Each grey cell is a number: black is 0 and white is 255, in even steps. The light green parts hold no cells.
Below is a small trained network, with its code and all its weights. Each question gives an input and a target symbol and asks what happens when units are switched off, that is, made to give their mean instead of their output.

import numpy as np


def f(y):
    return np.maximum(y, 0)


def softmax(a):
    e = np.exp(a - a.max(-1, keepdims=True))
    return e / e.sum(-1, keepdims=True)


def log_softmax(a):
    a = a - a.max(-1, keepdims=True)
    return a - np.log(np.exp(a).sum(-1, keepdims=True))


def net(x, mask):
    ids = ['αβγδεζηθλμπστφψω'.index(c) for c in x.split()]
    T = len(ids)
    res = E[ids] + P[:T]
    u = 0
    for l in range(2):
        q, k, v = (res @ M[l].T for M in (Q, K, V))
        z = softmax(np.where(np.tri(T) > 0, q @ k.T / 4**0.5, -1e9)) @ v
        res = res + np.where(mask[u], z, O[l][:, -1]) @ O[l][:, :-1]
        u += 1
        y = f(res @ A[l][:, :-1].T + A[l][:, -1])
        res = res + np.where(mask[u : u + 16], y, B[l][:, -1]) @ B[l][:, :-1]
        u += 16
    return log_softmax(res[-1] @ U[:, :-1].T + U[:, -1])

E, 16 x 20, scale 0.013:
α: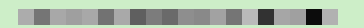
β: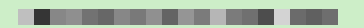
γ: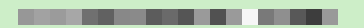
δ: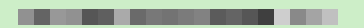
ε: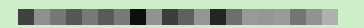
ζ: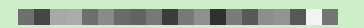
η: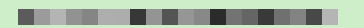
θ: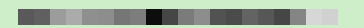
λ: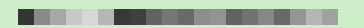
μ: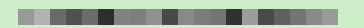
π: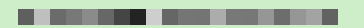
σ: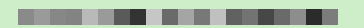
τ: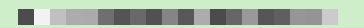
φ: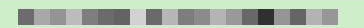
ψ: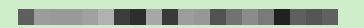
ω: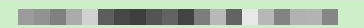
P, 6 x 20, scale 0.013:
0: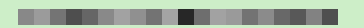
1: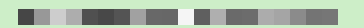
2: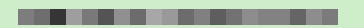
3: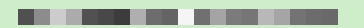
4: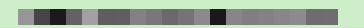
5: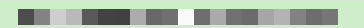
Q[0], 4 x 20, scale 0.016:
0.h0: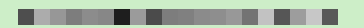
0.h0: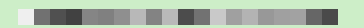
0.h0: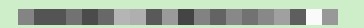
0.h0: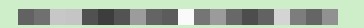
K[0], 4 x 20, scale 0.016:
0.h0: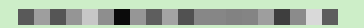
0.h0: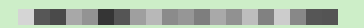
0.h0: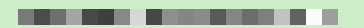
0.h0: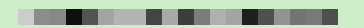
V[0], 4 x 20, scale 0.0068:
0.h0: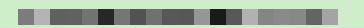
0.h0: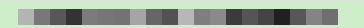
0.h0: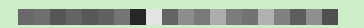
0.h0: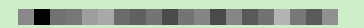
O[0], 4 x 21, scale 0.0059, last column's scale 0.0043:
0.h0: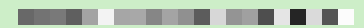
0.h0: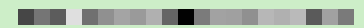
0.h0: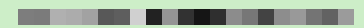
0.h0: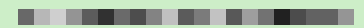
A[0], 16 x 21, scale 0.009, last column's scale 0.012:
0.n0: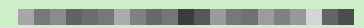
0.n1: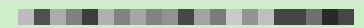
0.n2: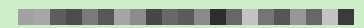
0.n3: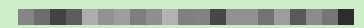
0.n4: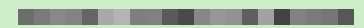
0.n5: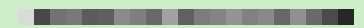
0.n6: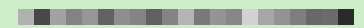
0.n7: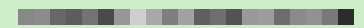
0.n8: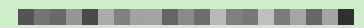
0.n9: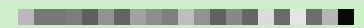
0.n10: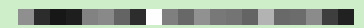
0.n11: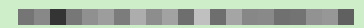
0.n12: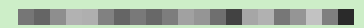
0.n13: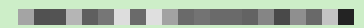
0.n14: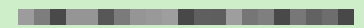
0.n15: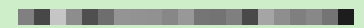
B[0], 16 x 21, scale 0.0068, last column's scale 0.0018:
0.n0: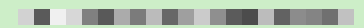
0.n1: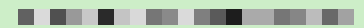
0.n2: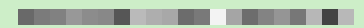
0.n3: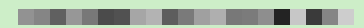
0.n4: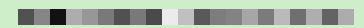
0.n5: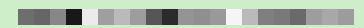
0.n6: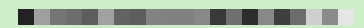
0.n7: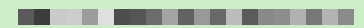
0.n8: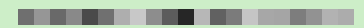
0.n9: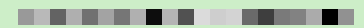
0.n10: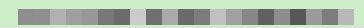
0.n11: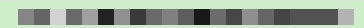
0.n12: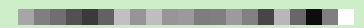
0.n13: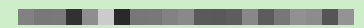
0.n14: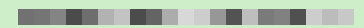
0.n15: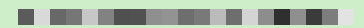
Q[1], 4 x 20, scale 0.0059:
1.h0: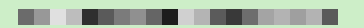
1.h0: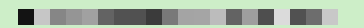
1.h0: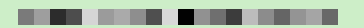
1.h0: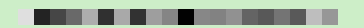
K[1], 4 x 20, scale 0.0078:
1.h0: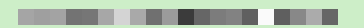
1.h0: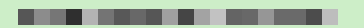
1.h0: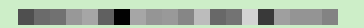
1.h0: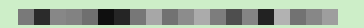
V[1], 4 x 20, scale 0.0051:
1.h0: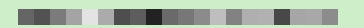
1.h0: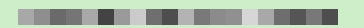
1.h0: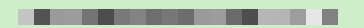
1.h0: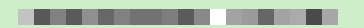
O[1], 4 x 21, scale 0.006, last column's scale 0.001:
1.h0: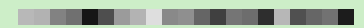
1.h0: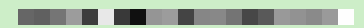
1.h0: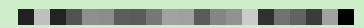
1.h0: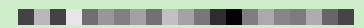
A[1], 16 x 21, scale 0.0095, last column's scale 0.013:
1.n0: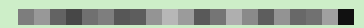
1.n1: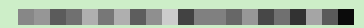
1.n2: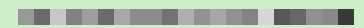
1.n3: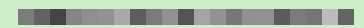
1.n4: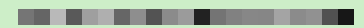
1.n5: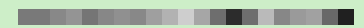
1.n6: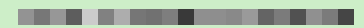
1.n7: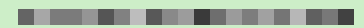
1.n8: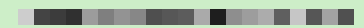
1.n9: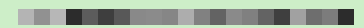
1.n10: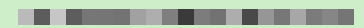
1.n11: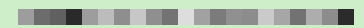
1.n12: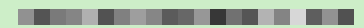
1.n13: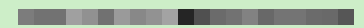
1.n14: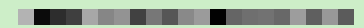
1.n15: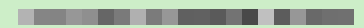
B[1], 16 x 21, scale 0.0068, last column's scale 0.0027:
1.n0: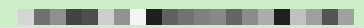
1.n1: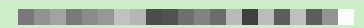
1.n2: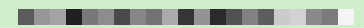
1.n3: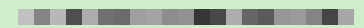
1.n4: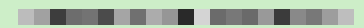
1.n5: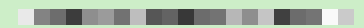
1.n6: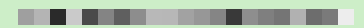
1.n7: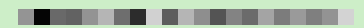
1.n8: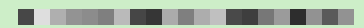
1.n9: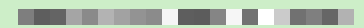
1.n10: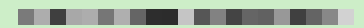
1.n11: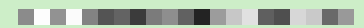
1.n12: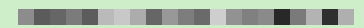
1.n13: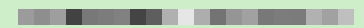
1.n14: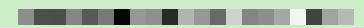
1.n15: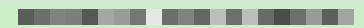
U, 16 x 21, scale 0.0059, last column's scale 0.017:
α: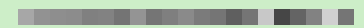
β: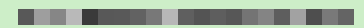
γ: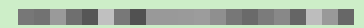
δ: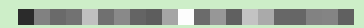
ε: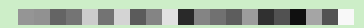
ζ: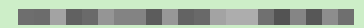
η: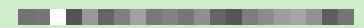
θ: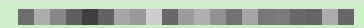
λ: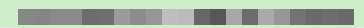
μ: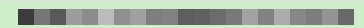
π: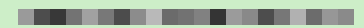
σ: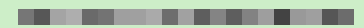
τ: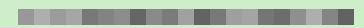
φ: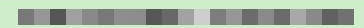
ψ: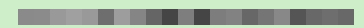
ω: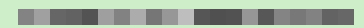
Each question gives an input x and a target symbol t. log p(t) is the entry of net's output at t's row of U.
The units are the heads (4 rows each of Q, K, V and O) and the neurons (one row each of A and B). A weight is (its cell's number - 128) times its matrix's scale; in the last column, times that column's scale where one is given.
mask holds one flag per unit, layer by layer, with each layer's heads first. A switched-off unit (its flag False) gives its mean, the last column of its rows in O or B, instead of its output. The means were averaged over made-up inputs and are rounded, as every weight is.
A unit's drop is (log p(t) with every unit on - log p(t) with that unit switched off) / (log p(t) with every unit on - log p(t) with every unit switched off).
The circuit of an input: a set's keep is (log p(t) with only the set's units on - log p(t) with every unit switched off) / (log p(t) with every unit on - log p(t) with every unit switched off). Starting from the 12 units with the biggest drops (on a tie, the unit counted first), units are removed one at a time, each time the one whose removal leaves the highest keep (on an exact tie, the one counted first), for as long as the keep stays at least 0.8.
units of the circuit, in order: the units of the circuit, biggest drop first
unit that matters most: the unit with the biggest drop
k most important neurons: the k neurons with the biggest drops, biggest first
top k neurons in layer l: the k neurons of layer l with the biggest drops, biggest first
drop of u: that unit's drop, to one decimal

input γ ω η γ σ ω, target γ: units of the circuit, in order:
[1.h0, 0.n1, 0.h0]
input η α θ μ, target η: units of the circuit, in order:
[1.h0, 1.n2]
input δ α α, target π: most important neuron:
[1.n14]
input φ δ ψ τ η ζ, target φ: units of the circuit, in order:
[0.h0, 0.n9]
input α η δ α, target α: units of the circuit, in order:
[1.h0, 1.n5, 0.h0]
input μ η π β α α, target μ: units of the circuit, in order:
[0.h0, 0.n8]
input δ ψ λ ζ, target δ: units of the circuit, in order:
[1.h0, 0.n15]
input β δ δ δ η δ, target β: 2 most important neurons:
[0.n5, 0.n1]
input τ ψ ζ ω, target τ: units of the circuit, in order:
[1.n11, 0.h0]
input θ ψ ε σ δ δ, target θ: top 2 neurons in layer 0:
[0.n8, 0.n4]
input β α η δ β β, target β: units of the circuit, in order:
[0.h0, 1.h0, 0.n5]
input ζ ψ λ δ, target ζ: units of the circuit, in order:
[1.h0, 0.n1, 0.n0, 1.n0]
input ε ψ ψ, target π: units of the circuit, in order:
[0.h0, 1.n14]
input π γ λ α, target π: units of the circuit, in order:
[0.h0, 1.n7]
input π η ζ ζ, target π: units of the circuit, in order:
[0.h0, 1.n7, 1.n4]
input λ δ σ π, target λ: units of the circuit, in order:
[1.n9, 1.h0, 0.h0]
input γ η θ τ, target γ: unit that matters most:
1.h0
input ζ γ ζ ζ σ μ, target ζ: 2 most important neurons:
[0.n1, 0.n0]
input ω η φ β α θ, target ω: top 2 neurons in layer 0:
[0.n12, 0.n0]
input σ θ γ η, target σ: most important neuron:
[1.n12]
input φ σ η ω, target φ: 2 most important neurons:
[0.n9, 0.n12]
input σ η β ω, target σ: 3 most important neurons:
[1.n12, 1.n15, 1.n7]
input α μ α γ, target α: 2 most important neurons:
[1.n5, 0.n6]
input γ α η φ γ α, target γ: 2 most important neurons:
[0.n1, 0.n6]
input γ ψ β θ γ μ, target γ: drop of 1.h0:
0.8
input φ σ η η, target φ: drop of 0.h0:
1.1
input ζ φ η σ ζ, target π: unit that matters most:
1.n14
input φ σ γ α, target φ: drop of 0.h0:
1.1
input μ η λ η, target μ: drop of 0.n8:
0.1
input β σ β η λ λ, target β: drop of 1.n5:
0.0
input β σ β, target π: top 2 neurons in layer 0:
[0.n14, 0.n13]
